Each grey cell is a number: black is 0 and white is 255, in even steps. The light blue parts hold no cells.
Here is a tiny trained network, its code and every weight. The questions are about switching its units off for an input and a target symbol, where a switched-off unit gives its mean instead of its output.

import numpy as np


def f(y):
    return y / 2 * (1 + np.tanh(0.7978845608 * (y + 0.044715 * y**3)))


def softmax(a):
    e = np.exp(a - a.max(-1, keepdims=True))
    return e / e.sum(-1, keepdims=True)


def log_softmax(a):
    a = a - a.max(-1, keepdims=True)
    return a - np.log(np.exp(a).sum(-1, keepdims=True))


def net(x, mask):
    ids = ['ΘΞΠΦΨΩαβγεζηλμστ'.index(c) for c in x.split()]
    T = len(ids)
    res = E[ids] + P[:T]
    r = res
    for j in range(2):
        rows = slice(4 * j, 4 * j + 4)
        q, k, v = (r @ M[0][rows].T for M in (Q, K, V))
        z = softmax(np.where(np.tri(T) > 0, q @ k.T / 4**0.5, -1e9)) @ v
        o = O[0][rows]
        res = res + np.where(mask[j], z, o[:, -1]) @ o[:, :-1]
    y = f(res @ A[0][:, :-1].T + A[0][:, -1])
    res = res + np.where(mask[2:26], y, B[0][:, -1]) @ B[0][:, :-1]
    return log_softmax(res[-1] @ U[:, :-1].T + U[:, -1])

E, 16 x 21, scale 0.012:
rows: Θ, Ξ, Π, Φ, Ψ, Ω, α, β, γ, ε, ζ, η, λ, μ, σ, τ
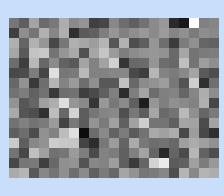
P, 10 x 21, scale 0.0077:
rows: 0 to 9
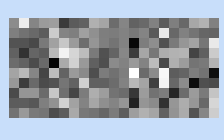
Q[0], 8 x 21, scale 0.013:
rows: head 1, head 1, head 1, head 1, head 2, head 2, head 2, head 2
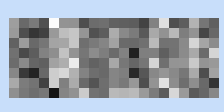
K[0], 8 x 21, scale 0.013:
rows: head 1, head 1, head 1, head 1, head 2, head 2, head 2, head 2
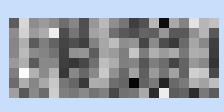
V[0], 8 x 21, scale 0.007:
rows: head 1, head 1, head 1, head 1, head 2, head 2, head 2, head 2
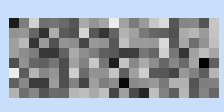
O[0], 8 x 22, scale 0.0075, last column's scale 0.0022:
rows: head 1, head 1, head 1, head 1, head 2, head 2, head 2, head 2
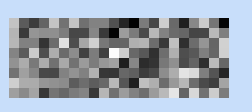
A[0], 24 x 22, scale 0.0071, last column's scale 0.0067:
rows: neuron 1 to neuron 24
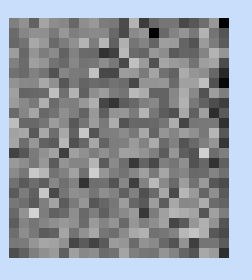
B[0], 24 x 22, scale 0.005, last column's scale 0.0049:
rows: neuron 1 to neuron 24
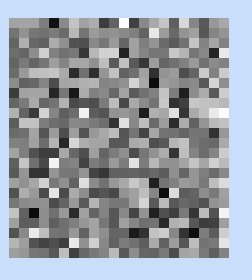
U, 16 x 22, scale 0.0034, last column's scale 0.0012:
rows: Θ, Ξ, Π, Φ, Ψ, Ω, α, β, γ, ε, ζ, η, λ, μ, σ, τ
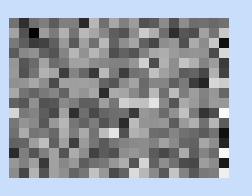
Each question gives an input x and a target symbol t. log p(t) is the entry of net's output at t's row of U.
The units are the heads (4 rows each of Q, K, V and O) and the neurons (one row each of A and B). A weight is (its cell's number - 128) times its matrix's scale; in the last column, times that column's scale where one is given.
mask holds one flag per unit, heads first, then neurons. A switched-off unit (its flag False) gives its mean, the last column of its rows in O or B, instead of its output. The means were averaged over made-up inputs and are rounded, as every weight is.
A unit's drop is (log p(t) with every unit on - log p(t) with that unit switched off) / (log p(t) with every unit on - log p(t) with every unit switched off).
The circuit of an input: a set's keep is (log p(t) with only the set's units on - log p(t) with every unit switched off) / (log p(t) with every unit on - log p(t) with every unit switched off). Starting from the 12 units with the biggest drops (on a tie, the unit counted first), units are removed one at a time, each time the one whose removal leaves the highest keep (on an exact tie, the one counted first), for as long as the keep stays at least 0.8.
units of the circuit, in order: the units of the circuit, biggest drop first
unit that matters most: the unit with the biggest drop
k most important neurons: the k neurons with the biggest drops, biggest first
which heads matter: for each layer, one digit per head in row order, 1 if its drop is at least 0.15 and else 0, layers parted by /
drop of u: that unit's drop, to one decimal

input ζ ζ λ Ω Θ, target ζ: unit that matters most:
head 2
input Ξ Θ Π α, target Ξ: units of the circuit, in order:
head 2; head 1
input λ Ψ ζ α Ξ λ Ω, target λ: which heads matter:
11
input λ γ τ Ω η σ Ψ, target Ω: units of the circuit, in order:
head 1; head 2
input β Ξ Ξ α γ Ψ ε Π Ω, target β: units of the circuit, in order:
head 2; head 1; neuron 10; neuron 23
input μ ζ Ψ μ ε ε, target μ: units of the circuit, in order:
head 1; head 2; neuron 18
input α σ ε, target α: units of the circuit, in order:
head 2; neuron 1; head 1
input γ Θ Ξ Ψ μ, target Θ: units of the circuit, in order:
head 1; head 2; neuron 4; neuron 14
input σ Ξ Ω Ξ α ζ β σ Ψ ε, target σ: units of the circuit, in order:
head 1; neuron 11
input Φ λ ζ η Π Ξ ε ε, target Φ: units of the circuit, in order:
head 1; head 2; neuron 22
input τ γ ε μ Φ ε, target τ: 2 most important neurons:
neuron 13; neuron 4
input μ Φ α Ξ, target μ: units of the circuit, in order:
head 1; neuron 18; head 2
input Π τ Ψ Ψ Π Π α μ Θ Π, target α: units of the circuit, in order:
head 2; neuron 1
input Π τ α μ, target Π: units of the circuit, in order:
head 2
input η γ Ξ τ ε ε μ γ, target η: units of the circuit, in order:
head 1; head 2
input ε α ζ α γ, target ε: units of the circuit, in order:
head 2; neuron 20
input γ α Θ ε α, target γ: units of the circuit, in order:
head 2; head 1
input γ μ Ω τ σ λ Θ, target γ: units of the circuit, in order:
head 2; head 1
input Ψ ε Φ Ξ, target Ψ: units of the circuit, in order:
head 1; head 2; neuron 17; neuron 7
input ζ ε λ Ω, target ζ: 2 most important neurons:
neuron 15; neuron 9
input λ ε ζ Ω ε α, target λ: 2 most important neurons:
neuron 6; neuron 22
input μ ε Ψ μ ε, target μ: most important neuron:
neuron 18
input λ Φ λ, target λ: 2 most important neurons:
neuron 6; neuron 22
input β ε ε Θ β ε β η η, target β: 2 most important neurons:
neuron 10; neuron 23
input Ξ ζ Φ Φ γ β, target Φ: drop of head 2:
0.4
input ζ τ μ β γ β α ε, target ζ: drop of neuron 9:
0.2
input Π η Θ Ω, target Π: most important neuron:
neuron 20
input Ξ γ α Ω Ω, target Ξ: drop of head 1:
0.3
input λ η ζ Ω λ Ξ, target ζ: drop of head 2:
1.0
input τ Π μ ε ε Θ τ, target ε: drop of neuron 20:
0.1
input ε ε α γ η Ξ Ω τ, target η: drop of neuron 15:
0.0
